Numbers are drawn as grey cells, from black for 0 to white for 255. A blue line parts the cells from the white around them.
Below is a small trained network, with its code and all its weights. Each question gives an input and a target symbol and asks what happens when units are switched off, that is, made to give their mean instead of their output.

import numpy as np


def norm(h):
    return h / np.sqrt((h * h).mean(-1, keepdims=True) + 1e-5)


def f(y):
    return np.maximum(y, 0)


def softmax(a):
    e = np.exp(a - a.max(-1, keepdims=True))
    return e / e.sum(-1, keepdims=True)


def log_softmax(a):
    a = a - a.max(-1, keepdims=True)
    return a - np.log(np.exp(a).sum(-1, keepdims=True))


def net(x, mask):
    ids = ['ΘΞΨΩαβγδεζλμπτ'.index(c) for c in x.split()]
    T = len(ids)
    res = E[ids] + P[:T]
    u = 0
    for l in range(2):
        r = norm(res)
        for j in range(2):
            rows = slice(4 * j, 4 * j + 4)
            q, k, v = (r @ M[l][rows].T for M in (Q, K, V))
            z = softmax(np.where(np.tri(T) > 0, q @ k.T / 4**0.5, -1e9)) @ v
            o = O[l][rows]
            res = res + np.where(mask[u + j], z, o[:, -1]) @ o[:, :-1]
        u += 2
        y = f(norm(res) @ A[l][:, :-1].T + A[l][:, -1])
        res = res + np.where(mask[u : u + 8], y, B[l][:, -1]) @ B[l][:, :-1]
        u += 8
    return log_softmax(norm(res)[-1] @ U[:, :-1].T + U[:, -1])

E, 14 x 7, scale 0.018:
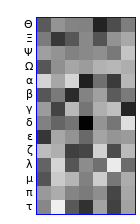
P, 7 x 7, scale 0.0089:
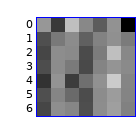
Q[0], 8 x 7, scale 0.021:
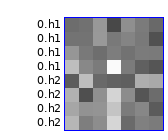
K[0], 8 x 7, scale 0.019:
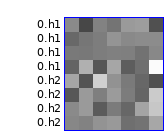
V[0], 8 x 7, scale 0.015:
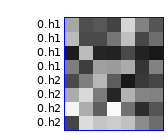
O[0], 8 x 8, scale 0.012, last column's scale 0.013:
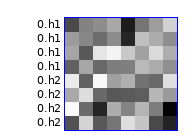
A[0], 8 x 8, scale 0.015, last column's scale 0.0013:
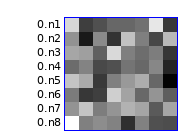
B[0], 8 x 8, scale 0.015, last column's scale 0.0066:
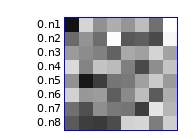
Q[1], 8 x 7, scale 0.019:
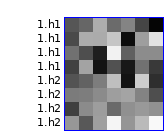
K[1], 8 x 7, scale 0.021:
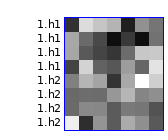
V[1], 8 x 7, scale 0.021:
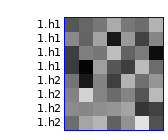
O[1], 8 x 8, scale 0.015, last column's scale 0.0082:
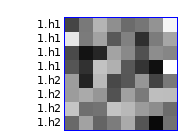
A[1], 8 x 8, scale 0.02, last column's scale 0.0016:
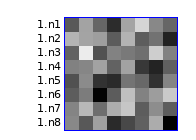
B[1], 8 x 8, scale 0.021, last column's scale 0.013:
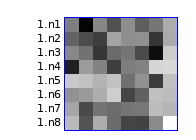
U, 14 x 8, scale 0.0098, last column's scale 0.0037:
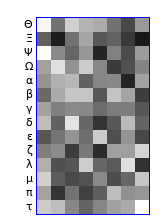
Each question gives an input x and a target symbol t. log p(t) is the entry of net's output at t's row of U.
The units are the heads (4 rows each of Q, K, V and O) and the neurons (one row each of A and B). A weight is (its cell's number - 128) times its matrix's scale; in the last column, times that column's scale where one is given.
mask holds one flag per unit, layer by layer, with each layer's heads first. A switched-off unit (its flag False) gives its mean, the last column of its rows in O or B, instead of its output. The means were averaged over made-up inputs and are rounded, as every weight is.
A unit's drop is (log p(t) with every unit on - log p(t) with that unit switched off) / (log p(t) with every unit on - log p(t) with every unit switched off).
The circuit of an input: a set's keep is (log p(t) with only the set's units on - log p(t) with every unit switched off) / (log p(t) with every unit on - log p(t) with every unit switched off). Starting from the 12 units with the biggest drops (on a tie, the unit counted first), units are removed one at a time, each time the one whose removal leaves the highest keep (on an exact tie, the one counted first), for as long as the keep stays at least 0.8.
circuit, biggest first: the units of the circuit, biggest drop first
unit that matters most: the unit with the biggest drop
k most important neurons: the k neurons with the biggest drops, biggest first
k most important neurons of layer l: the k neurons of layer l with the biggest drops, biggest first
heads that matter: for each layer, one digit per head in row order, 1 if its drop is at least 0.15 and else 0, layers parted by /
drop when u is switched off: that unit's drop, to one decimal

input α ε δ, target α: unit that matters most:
0.n8
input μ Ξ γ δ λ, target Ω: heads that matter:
11 / 01
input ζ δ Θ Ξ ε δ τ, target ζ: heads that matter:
01 / 00
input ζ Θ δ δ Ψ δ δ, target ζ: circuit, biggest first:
(0.h2, 0.n1)
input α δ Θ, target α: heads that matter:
01 / 01
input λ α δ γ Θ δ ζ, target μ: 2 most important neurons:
(1.n3, 0.n4)
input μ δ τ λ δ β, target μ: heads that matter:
01 / 10
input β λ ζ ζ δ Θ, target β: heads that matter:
10 / 00
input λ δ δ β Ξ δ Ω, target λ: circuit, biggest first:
(0.h1, 1.h1, 0.h2, 1.n6)
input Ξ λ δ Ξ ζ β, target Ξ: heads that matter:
01 / 00
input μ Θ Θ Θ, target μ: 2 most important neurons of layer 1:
(1.n1, 1.n3)
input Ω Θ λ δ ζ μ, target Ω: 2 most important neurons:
(1.n5, 1.n6)
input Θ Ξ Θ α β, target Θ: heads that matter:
10 / 00
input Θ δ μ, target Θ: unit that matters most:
0.h1
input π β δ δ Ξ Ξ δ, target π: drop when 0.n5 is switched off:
0.1
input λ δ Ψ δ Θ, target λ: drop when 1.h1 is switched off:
0.2
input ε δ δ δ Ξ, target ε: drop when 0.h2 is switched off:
0.8
